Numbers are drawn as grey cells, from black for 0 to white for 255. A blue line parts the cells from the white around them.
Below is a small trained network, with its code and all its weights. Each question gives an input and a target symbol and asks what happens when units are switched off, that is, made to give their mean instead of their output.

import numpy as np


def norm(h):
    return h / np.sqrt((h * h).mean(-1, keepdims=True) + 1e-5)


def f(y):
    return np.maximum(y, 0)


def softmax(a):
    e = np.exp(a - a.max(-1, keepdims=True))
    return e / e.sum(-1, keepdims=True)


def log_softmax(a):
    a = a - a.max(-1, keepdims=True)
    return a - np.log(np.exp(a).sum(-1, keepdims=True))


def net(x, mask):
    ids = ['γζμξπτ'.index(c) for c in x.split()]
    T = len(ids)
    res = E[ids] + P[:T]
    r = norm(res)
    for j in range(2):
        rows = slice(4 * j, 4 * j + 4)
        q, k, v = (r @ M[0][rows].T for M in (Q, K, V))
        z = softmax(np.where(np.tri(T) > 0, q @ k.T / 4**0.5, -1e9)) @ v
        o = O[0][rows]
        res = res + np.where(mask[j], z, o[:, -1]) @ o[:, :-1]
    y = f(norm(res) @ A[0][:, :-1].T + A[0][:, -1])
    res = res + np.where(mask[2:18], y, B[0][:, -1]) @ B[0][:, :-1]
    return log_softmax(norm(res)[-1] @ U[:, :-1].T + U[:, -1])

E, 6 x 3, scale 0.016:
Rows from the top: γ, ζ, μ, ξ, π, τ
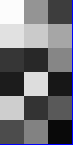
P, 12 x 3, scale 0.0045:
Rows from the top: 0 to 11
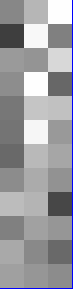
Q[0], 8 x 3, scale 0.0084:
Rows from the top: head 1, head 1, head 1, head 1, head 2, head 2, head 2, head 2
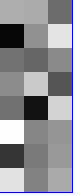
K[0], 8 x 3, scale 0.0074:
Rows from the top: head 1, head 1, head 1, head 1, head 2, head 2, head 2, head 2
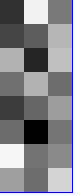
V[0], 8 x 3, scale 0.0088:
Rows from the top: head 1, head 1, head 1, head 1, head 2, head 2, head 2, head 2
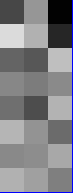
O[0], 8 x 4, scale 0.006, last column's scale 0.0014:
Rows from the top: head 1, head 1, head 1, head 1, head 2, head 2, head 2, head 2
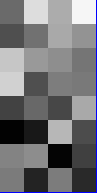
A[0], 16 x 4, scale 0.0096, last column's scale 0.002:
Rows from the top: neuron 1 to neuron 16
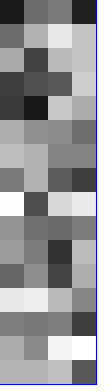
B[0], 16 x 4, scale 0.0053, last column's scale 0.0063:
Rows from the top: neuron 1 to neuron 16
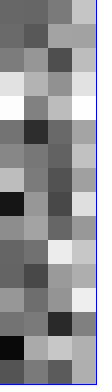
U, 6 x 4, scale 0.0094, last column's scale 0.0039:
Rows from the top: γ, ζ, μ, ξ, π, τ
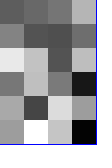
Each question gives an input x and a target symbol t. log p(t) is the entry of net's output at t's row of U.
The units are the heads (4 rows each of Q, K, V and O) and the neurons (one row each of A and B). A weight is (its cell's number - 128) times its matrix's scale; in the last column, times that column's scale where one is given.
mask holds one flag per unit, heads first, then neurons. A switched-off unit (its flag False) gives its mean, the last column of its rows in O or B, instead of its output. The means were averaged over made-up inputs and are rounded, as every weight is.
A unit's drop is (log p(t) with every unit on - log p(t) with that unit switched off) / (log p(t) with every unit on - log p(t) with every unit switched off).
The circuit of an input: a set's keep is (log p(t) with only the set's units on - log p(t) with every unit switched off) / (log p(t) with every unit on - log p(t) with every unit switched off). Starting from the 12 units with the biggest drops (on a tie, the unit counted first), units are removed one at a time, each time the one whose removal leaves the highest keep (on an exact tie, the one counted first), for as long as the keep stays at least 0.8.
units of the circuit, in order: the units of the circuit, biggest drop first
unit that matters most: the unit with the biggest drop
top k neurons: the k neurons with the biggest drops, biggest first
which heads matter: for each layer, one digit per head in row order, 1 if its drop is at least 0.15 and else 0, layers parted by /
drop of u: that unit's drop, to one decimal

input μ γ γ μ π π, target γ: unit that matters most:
head 1
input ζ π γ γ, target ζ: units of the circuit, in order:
(head 2; head 1; neuron 5; neuron 4)
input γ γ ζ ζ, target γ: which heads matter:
11
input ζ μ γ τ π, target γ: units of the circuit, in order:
(neuron 9; head 1; neuron 5; head 2)
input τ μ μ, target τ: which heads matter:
11
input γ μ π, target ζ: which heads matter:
00
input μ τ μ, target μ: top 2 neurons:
(neuron 5; neuron 3)
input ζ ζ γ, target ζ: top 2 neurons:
(neuron 9; neuron 5)
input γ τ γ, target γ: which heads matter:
11
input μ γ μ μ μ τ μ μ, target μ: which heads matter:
10
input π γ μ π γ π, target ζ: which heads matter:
00
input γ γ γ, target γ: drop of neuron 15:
0.1
